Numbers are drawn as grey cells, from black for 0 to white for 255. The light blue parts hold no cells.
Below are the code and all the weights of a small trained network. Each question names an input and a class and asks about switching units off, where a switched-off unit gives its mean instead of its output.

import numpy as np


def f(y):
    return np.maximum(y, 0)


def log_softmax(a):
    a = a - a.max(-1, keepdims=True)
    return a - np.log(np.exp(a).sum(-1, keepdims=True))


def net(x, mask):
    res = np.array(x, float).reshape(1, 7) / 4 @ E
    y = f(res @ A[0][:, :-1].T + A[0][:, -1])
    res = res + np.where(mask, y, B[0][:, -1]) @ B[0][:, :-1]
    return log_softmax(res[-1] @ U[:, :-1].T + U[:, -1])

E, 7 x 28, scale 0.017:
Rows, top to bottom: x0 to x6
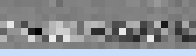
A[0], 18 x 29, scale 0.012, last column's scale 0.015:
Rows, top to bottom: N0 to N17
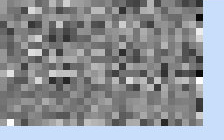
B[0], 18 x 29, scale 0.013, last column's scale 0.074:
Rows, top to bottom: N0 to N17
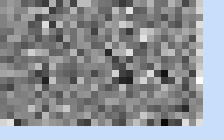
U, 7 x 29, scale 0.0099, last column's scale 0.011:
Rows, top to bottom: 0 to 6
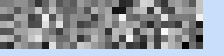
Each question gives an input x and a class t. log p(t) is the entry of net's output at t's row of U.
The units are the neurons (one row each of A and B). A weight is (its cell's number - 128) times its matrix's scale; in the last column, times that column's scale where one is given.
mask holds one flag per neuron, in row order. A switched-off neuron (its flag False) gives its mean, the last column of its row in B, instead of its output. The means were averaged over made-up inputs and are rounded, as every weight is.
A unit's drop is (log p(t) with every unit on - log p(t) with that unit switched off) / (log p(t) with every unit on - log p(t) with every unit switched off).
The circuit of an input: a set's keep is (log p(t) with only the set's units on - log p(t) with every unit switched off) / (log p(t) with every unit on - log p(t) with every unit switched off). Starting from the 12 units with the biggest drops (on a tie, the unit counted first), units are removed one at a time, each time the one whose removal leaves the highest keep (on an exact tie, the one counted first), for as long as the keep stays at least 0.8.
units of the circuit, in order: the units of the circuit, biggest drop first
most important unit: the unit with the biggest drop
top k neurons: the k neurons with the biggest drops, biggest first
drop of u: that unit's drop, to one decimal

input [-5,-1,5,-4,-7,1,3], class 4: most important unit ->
N7
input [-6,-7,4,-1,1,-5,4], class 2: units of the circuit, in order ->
(N17 N3 N10)
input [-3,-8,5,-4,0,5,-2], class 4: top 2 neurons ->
(N11 N7)
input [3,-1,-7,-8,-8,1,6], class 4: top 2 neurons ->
(N7 N1)
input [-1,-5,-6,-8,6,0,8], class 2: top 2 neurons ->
(N3 N11)
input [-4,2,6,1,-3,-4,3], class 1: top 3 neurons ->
(N10 N9 N0)
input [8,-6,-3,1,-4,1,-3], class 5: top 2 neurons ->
(N7 N1)
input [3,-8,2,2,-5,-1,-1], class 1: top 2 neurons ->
(N11 N10)
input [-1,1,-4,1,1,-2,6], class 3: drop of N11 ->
0.2
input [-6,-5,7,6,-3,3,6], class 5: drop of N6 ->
0.0
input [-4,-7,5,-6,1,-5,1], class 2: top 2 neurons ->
(N3 N10)
